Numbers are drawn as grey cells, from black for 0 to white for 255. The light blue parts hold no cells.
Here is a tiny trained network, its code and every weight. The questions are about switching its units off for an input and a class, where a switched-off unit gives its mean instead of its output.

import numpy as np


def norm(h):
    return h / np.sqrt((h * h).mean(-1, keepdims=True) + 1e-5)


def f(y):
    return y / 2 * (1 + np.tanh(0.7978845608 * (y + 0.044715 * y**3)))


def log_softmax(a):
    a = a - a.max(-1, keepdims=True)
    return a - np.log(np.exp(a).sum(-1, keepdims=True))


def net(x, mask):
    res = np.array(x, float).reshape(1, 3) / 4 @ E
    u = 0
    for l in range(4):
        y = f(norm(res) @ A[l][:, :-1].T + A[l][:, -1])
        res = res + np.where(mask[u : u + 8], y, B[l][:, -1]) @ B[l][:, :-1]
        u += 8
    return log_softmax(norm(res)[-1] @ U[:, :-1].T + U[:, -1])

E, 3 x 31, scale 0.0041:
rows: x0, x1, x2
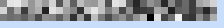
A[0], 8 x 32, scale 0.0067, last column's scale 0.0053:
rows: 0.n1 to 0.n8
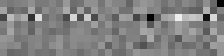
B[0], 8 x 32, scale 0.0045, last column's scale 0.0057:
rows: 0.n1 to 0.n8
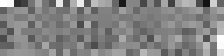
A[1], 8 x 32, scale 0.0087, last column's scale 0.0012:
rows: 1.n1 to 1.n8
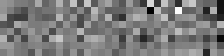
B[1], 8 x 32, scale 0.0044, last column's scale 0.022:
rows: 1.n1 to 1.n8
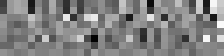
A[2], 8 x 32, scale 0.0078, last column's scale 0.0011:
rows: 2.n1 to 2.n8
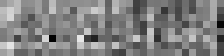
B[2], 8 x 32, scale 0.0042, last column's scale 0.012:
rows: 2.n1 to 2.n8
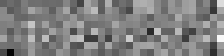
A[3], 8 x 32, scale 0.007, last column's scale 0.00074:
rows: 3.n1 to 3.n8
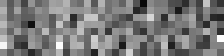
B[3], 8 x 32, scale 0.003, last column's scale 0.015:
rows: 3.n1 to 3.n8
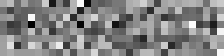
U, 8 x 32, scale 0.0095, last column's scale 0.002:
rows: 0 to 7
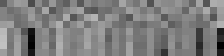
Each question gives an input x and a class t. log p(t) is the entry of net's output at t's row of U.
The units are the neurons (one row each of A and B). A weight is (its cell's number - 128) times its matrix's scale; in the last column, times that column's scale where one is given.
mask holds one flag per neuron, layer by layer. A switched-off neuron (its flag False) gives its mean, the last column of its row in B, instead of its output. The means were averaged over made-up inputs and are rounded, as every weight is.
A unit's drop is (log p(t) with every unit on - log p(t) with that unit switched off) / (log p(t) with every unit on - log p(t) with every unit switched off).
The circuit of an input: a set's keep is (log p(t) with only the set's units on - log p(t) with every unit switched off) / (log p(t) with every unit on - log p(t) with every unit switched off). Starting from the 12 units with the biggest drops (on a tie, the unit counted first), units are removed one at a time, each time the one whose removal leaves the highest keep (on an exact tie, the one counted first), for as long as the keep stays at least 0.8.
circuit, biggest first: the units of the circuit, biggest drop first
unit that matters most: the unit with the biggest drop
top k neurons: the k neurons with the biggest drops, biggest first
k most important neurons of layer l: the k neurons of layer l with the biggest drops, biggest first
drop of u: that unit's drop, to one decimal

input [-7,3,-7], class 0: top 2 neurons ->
(1.n1, 0.n6)
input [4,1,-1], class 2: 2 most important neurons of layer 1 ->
(1.n6, 1.n1)
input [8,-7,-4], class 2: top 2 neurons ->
(1.n6, 0.n7)
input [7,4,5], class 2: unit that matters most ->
1.n1
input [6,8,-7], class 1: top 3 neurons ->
(1.n6, 1.n2, 0.n4)
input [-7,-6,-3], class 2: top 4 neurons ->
(1.n3, 1.n6, 0.n7, 3.n3)
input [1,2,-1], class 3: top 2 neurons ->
(1.n6, 0.n7)
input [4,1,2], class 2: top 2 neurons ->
(1.n6, 1.n1)
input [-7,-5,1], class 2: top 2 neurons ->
(1.n3, 1.n6)
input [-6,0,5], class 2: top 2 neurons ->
(1.n3, 0.n6)
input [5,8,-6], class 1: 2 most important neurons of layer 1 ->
(1.n6, 1.n2)
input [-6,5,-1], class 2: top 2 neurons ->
(1.n3, 0.n5)
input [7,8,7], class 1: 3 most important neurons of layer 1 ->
(1.n6, 1.n1, 1.n3)
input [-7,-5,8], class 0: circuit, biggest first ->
(1.n2)
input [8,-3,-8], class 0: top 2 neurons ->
(1.n1, 1.n3)
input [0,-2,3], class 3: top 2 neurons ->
(1.n6, 1.n1)
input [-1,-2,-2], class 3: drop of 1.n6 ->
0.7
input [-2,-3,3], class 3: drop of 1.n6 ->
0.9
